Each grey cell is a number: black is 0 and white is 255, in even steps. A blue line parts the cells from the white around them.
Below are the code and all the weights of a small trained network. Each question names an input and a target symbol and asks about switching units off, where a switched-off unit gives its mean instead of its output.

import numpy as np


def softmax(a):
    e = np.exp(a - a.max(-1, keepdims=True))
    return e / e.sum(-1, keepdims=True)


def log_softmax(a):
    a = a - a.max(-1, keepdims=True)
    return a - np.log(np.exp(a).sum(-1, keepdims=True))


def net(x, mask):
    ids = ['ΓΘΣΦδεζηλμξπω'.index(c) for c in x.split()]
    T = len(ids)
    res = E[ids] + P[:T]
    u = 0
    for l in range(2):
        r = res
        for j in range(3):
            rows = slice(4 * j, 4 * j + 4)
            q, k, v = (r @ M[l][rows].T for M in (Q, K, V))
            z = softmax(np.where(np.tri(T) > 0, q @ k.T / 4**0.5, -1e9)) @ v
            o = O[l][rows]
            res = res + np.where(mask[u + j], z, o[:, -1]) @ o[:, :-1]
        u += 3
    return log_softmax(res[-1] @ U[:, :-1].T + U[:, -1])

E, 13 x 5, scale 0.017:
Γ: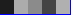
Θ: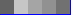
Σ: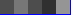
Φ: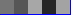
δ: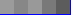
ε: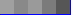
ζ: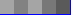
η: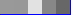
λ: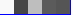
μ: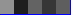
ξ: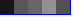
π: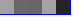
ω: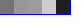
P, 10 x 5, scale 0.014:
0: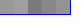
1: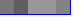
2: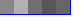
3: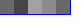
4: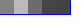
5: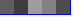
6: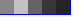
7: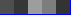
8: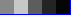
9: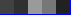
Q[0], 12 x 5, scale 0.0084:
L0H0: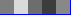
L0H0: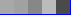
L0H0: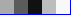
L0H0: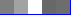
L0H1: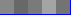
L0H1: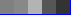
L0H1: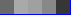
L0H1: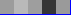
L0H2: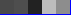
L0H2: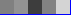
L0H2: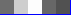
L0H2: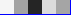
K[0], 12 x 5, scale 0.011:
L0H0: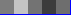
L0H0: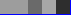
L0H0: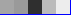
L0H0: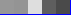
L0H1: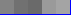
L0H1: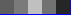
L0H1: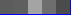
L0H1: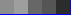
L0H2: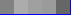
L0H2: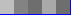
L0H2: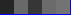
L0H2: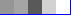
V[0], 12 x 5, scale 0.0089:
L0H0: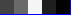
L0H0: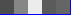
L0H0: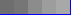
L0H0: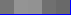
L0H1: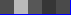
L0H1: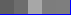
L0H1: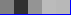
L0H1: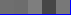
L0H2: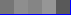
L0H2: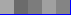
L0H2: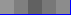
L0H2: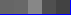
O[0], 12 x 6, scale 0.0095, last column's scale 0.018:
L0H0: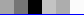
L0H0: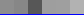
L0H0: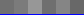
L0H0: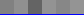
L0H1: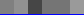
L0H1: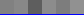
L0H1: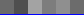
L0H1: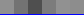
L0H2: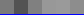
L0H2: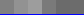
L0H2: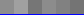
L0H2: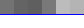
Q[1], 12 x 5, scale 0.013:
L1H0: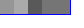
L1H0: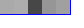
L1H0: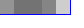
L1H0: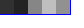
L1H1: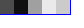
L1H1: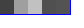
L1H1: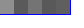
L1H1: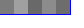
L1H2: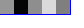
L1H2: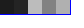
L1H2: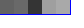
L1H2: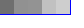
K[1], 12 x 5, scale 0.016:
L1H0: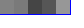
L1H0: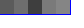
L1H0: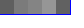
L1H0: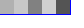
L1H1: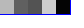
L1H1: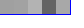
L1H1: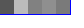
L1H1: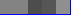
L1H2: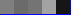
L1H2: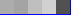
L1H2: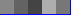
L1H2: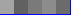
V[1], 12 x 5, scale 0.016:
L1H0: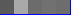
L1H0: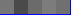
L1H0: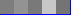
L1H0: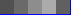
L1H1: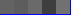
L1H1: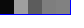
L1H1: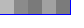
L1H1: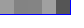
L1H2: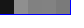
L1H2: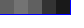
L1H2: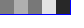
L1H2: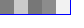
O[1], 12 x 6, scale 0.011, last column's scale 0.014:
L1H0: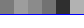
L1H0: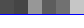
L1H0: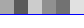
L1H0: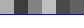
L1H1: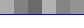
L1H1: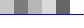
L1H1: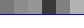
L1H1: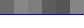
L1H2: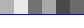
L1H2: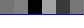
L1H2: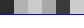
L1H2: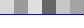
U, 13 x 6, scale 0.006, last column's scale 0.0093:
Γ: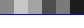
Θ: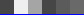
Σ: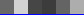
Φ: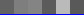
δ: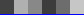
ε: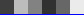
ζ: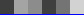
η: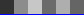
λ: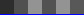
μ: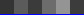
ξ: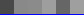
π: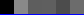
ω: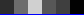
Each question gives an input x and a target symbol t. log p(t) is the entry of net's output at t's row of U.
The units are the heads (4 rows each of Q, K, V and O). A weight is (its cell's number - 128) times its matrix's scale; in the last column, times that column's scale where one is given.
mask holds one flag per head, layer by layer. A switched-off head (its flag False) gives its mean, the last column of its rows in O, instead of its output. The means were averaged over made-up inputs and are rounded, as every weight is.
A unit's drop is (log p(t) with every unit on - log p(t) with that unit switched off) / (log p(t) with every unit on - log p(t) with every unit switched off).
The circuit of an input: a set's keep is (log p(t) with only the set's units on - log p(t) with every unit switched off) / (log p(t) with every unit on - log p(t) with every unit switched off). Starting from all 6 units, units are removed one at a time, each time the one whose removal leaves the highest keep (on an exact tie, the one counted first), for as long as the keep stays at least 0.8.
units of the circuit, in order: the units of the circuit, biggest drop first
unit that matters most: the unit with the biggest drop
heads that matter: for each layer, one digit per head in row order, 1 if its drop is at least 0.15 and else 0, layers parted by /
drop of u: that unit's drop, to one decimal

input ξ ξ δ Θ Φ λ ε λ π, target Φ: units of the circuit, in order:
L1H2, L0H0
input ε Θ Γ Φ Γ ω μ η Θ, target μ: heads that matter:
101 / 001
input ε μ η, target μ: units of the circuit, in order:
L1H2, L0H0
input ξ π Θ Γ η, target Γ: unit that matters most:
L1H2
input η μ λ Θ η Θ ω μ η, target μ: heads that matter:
000 / 001
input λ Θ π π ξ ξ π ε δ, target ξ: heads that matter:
000 / 110
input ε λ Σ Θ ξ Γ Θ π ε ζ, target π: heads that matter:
000 / 001
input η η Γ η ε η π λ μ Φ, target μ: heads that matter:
110 / 001
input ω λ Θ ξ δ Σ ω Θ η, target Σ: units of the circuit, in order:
L1H2, L0H0
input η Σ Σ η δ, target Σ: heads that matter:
100 / 101
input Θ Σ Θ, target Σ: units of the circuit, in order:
L0H0, L1H2, L1H0
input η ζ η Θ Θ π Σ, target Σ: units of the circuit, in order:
L1H2, L1H0
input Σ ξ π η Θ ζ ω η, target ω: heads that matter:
000 / 111
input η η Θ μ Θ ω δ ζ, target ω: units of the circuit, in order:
L1H2, L0H0, L1H0
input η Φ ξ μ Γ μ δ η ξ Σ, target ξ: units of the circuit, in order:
L1H1
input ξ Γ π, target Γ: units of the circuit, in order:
L1H2, L0H0
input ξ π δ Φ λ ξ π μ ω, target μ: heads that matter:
000 / 001
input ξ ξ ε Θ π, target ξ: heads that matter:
100 / 110
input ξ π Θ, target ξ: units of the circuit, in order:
L0H0, L1H1, L1H0
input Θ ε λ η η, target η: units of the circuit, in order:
L1H2
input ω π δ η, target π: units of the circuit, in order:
L0H0, L1H2, L1H1
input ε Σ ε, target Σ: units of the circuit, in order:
L0H0, L1H2, L1H0
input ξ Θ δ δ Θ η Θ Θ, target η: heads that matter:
100 / 001
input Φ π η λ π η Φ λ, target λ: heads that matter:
100 / 001
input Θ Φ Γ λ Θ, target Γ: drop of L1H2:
0.7
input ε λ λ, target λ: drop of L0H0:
0.1
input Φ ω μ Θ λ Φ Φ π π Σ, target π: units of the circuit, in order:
L1H2
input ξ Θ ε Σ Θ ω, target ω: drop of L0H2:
0.0
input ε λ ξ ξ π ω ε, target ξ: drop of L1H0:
0.3
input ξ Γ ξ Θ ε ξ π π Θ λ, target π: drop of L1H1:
0.2
